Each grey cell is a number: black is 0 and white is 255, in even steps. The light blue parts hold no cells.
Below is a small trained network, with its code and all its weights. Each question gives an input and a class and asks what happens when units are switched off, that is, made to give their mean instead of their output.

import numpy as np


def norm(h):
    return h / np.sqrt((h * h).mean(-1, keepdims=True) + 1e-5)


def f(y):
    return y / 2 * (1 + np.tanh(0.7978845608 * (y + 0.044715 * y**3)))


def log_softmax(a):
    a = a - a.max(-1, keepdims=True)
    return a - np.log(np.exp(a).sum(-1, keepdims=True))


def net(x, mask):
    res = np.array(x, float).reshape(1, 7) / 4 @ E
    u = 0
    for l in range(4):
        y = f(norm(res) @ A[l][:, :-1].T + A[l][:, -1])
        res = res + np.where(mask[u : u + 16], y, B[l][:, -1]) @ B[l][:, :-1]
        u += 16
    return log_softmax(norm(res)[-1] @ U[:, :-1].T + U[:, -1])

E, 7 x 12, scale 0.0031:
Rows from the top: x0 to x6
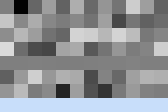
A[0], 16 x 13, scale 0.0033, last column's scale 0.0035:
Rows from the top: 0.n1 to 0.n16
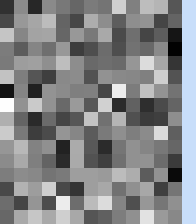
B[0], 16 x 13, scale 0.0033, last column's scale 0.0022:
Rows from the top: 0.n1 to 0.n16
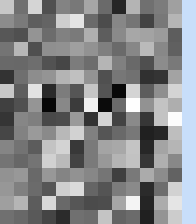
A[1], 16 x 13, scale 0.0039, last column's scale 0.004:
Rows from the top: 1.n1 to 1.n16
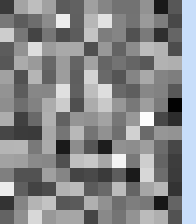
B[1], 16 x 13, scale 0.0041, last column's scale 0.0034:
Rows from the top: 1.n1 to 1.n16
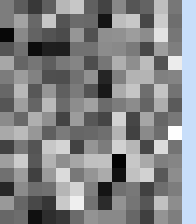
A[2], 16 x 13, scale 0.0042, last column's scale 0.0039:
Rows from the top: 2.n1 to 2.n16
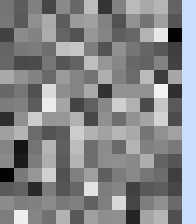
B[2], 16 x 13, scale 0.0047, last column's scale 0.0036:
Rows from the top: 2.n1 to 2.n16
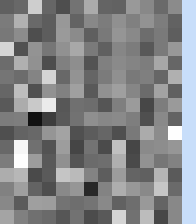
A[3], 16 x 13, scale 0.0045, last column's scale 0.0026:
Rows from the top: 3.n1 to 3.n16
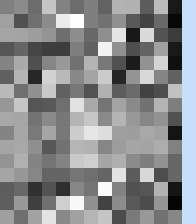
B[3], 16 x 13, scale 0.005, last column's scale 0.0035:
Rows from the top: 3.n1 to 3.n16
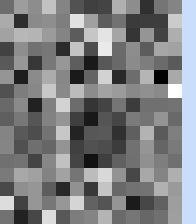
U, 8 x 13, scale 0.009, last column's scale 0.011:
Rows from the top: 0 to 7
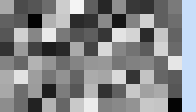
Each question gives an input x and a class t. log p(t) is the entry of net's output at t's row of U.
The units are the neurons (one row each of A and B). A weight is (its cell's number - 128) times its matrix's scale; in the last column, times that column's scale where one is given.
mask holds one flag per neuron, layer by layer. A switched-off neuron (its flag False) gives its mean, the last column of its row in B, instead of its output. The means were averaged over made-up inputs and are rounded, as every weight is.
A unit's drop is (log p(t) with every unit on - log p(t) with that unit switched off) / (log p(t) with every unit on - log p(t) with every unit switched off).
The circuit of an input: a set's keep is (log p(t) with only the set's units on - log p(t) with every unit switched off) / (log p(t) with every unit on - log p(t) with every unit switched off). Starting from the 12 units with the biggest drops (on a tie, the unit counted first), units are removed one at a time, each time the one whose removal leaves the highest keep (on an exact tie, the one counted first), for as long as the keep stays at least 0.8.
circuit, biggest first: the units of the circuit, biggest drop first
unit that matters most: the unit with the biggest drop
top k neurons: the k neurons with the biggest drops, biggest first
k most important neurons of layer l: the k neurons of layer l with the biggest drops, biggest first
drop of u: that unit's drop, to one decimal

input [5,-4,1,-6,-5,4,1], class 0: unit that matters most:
1.n15
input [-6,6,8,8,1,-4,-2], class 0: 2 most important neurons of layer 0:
[0.n10, 0.n6]
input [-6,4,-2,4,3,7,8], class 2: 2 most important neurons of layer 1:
[1.n11, 1.n10]
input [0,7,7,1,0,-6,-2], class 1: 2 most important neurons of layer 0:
[0.n7, 0.n16]
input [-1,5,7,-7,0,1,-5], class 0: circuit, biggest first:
[1.n15, 1.n1]
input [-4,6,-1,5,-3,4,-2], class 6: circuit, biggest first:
[0.n8, 1.n6]
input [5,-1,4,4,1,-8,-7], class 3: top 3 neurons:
[0.n9, 0.n11, 0.n12]
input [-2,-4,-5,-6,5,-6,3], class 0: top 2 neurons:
[0.n16, 1.n15]
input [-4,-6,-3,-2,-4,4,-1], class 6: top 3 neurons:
[0.n7, 0.n1, 1.n6]
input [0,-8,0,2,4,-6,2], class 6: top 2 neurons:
[0.n7, 0.n1]
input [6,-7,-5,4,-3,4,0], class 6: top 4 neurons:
[0.n7, 0.n1, 1.n6, 1.n5]
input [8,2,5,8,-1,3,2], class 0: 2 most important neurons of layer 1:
[1.n14, 1.n5]
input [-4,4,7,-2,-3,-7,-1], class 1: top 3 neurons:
[1.n12, 0.n16, 3.n6]
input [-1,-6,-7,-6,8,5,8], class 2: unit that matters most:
1.n11
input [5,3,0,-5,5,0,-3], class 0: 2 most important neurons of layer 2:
[2.n4, 2.n16]
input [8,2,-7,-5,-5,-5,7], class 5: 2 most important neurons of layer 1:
[1.n9, 1.n10]
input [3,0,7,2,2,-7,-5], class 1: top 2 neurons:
[1.n12, 0.n16]
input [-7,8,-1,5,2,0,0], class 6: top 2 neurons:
[0.n8, 1.n10]
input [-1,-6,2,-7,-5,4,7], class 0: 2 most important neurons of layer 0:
[0.n15, 0.n8]
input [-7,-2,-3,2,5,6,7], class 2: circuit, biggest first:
[1.n11]
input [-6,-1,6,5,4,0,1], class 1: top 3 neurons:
[1.n12, 1.n10, 0.n14]
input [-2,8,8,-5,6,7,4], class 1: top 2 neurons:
[0.n9, 0.n7]
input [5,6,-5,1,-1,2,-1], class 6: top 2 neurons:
[0.n8, 1.n6]
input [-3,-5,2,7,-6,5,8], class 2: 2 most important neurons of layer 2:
[2.n8, 2.n15]
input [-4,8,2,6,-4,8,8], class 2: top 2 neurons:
[0.n9, 0.n11]
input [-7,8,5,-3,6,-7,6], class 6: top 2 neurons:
[0.n8, 0.n16]
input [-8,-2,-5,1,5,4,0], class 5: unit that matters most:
2.n16
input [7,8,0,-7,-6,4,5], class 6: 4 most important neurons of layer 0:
[0.n8, 0.n10, 0.n6, 0.n3]
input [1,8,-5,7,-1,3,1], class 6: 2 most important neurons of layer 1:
[1.n6, 1.n15]
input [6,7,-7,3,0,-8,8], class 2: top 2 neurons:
[1.n11, 0.n16]
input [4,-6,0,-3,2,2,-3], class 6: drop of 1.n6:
0.1
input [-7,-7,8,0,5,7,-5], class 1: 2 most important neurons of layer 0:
[0.n9, 0.n8]
